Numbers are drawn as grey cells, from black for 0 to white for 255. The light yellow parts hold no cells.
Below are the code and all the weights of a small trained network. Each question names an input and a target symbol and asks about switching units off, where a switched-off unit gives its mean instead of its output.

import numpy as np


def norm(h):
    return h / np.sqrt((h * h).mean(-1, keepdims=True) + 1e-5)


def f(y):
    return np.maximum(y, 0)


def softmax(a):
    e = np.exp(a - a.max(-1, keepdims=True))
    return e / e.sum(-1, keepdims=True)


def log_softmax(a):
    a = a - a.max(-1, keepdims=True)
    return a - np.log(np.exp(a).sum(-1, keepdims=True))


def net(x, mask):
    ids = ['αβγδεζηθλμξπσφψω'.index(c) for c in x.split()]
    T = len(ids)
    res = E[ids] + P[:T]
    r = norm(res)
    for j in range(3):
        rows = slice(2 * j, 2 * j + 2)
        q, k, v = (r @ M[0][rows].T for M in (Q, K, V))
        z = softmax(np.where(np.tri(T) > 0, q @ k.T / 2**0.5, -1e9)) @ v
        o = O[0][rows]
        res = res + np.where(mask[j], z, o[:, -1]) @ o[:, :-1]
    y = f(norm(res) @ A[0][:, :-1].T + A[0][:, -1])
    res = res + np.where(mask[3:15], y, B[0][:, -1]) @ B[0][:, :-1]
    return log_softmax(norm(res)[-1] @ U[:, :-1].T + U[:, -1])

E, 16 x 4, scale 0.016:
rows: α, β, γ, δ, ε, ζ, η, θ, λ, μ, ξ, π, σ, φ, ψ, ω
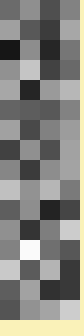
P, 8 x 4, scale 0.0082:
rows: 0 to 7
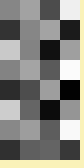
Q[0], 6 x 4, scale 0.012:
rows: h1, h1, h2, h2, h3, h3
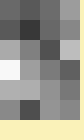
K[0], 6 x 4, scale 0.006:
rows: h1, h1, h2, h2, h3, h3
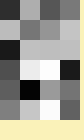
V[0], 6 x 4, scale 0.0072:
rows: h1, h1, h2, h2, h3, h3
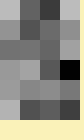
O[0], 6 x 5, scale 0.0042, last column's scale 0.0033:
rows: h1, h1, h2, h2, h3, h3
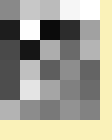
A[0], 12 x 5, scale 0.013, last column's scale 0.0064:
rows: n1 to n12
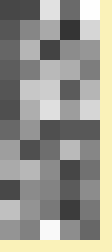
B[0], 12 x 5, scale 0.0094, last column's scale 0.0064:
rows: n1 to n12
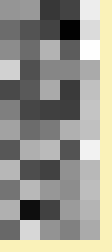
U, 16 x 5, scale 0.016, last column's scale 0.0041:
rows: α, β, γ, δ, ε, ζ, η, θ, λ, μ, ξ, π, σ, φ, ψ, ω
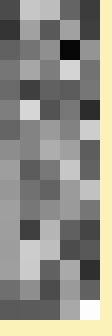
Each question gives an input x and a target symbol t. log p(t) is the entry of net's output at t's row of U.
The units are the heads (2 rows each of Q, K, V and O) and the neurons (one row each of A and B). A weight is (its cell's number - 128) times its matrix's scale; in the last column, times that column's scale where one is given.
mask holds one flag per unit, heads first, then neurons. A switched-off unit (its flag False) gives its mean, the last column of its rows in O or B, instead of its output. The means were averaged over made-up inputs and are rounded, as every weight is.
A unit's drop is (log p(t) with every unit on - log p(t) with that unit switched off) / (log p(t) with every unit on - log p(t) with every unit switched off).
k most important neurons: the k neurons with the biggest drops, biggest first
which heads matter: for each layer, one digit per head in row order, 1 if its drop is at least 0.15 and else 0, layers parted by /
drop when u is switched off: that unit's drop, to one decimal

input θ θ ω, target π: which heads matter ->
000
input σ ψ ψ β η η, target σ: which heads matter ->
010
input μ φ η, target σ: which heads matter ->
000
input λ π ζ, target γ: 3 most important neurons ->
[n8; n11; n9]
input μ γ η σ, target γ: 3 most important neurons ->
[n5; n3; n6]
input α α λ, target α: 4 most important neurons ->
[n8; n11; n2; n9]
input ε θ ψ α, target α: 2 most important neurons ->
[n2; n3]
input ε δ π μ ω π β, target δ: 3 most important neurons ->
[n2; n1; n8]
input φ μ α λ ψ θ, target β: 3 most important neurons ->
[n2; n11; n6]
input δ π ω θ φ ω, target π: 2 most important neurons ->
[n4; n8]
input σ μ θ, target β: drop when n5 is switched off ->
0.5
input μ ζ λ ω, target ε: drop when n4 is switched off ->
0.3
